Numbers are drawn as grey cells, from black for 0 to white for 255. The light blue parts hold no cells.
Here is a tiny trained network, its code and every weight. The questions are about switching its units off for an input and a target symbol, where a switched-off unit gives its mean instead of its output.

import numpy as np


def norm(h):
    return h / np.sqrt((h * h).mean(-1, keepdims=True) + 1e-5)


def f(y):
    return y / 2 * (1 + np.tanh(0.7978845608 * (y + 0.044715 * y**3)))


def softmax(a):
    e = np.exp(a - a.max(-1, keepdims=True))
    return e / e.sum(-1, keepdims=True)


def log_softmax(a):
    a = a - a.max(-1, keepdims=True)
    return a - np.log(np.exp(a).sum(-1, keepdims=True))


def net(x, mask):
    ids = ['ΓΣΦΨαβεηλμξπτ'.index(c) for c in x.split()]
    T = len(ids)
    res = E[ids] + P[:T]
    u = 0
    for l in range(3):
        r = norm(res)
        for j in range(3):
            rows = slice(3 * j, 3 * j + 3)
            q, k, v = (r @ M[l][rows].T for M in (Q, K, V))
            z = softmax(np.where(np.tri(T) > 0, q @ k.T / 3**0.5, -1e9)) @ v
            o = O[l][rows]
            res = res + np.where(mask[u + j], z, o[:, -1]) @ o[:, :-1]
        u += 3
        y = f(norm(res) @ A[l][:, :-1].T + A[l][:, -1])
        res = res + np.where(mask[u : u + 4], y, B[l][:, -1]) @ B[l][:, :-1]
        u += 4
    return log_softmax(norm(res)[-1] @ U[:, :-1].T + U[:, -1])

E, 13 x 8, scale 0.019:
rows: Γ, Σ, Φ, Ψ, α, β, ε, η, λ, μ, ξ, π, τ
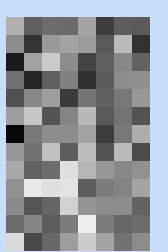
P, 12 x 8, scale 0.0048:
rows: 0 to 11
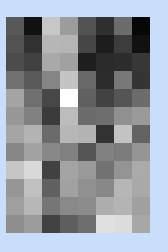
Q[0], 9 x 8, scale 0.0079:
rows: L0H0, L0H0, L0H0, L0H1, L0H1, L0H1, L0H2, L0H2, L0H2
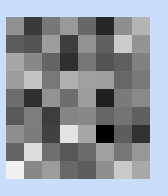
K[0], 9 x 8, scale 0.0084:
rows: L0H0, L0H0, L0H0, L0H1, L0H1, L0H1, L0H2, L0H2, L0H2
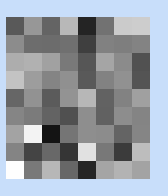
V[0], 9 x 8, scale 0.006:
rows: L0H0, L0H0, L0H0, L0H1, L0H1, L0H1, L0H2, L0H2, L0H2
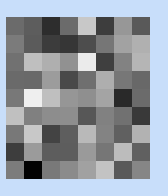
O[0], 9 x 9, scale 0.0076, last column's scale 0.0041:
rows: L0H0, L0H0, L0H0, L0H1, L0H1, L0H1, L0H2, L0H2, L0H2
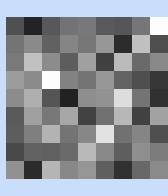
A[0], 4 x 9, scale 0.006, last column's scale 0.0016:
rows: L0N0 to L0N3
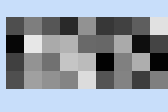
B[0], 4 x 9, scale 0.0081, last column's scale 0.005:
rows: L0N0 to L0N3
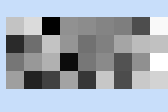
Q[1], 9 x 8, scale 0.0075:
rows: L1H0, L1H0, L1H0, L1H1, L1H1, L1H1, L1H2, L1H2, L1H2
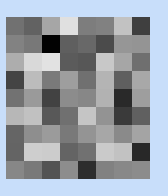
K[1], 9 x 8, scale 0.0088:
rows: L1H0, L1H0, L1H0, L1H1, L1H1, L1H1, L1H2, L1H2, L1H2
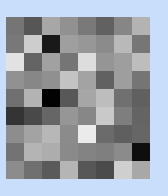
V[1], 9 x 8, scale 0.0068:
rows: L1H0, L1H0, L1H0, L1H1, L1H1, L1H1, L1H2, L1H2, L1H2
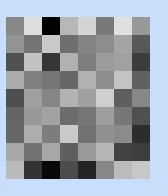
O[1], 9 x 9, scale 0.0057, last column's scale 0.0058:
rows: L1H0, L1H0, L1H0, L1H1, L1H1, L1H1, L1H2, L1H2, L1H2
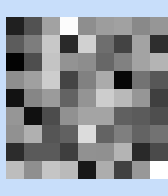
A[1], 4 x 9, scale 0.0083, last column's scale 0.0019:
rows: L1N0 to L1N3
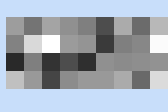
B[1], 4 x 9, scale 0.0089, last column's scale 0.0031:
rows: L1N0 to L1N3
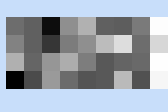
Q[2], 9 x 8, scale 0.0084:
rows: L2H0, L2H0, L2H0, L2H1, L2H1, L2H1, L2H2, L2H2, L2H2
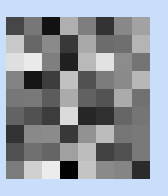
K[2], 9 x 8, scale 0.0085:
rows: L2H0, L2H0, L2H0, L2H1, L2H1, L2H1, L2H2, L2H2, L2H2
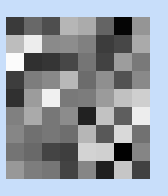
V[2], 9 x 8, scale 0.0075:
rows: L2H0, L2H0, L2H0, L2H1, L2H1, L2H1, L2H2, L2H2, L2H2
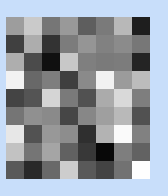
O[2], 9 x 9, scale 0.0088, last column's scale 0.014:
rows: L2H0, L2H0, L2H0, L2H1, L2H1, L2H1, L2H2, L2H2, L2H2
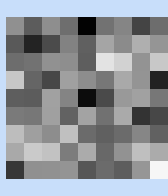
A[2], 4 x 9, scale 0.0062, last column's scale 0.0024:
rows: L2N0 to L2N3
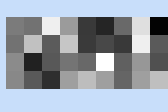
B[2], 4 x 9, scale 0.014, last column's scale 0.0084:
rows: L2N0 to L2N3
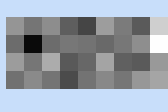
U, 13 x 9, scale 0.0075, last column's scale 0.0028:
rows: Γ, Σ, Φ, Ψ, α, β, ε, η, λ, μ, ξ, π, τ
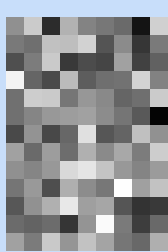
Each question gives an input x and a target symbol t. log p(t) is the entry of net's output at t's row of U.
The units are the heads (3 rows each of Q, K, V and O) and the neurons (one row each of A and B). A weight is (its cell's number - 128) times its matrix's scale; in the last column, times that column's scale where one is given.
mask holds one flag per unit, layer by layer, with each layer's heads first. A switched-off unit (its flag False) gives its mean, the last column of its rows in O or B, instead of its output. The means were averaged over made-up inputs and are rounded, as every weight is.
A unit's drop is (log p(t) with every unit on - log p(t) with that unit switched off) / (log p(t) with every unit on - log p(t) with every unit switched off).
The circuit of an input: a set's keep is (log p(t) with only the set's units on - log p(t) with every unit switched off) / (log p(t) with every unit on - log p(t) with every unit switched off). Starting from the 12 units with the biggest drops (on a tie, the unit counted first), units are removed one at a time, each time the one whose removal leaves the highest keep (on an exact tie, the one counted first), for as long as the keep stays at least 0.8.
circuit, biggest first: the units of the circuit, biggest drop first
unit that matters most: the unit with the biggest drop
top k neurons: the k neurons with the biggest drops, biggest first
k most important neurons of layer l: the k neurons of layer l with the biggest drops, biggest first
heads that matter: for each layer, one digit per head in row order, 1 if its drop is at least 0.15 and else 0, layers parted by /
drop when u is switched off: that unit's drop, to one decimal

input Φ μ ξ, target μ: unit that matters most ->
L1N1
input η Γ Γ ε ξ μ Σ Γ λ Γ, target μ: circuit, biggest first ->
[L0H0 L1N1 L1H0]
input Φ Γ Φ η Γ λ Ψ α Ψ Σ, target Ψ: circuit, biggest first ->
[L1H2 L2H1 L1H0]
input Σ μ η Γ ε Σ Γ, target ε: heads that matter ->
000 / 000 / 100
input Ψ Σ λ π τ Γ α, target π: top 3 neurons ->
[L0N0 L0N3 L2N2]
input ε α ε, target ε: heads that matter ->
010 / 000 / 110
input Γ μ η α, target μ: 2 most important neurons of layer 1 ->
[L1N1 L1N3]
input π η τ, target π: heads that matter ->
001 / 000 / 000
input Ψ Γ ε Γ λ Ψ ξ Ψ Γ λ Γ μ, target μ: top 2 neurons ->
[L1N1 L0N3]
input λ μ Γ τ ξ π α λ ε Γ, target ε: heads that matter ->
101 / 000 / 100
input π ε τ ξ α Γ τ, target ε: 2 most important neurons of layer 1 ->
[L1N0 L1N1]
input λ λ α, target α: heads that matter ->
101 / 101 / 111
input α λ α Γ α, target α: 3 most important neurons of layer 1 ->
[L1N0 L1N1 L1N2]
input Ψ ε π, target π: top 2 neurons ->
[L0N0 L2N2]
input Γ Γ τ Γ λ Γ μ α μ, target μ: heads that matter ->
000 / 000 / 000
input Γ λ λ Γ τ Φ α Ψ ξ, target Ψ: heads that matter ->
101 / 101 / 011
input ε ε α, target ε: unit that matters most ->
L2H1
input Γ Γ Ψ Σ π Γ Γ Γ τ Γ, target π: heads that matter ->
001 / 000 / 001
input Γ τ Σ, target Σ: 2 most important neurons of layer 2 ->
[L2N0 L2N1]
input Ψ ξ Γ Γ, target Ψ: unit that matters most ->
L1H0
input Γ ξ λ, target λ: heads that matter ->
101 / 111 / 111
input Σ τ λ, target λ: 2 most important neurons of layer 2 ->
[L2N1 L2N0]
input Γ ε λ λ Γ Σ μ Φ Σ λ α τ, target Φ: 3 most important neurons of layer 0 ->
[L0N1 L0N0 L0N3]
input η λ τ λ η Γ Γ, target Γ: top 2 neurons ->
[L2N1 L0N0]
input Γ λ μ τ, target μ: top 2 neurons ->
[L1N1 L1N0]
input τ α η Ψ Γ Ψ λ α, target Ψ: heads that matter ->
000 / 000 / 010
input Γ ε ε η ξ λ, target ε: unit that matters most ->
L0N2
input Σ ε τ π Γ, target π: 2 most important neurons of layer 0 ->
[L0N0 L0N2]
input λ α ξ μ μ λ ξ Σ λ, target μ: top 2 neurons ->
[L0N3 L1N1]
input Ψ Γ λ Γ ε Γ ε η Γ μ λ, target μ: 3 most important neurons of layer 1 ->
[L1N2 L1N3 L1N1]
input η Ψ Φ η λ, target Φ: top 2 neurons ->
[L0N1 L0N3]
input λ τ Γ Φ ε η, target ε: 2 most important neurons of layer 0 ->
[L0N3 L0N2]
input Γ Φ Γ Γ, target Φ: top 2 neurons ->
[L0N1 L1N1]
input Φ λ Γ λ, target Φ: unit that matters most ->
L0N1
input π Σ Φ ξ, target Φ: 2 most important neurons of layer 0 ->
[L0N1 L0N3]
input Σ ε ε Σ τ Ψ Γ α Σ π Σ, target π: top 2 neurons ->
[L0N3 L2N2]
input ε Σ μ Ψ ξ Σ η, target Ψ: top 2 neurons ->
[L0N3 L1N1]
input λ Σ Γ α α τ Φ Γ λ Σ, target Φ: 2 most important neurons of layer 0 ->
[L0N1 L0N2]
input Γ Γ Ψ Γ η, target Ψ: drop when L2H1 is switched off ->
0.3
